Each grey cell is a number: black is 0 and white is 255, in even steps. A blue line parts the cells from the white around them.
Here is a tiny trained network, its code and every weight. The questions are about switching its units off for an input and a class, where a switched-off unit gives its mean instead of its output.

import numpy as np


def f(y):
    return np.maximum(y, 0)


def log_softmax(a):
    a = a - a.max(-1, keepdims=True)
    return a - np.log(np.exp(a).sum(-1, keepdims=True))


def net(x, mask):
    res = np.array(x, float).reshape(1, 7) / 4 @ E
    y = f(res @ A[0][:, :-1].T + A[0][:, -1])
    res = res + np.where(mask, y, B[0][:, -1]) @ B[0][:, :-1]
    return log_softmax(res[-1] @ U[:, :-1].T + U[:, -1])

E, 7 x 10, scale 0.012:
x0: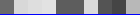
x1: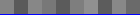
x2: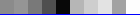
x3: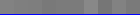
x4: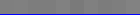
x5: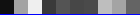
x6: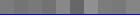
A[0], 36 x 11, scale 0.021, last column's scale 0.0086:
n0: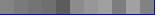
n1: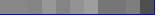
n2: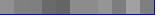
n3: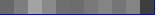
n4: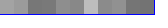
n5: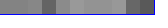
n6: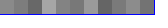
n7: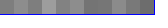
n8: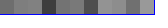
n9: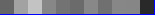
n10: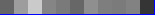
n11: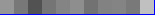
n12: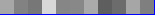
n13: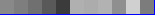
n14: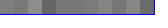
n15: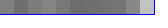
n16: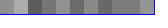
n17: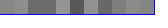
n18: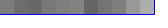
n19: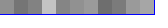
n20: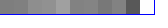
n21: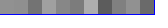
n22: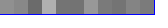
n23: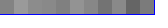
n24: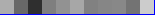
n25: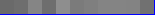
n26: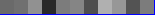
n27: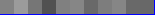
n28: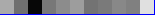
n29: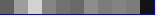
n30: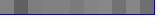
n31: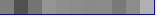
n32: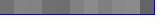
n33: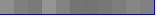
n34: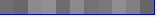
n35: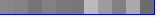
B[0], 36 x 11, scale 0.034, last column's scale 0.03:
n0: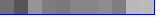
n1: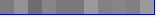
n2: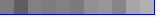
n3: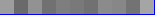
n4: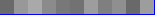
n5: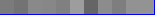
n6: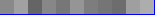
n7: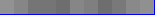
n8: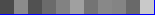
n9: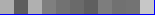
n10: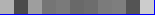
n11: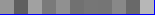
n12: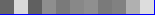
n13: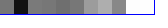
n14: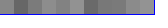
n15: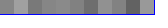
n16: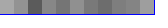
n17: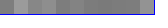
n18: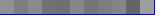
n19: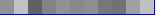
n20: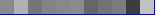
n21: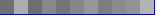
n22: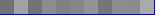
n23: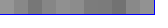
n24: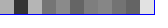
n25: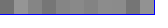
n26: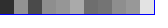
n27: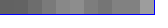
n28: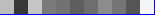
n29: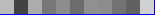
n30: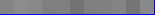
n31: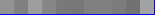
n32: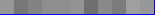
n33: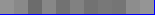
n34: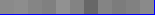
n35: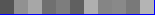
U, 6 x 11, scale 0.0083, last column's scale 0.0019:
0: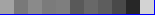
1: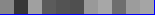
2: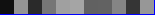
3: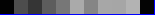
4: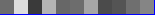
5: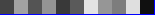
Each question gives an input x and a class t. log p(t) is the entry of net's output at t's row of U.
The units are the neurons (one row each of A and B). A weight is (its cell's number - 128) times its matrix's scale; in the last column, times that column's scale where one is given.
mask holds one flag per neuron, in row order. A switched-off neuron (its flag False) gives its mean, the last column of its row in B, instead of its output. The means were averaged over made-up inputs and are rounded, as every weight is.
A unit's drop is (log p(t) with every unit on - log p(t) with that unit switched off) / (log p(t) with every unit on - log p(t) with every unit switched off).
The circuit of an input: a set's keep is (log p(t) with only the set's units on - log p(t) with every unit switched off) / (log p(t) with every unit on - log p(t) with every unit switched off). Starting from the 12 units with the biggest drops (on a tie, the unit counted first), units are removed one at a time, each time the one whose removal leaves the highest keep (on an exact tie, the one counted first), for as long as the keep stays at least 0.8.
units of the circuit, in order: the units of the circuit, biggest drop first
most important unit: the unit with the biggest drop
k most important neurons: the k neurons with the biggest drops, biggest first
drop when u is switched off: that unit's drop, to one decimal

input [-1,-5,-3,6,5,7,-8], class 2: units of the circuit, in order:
n13, n26
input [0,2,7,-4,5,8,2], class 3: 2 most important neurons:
n26, n28
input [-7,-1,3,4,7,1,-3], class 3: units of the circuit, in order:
n26
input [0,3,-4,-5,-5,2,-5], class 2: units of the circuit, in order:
n28, n13
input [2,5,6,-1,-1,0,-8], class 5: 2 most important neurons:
n28, n24
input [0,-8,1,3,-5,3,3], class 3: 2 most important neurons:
n28, n24
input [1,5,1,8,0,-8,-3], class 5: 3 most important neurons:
n12, n19, n21
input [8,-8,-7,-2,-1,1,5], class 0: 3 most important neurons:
n10, n29, n9
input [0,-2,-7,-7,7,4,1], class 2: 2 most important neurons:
n28, n24
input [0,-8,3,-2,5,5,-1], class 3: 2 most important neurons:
n28, n26
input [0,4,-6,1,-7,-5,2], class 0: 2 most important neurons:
n28, n24
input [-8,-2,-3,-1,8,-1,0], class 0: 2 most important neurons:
n13, n28
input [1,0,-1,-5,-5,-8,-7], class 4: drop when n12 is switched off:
0.6
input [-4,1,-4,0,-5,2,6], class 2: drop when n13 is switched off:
0.1
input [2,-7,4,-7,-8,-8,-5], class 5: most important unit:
n12
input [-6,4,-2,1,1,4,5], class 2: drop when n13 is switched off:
0.3
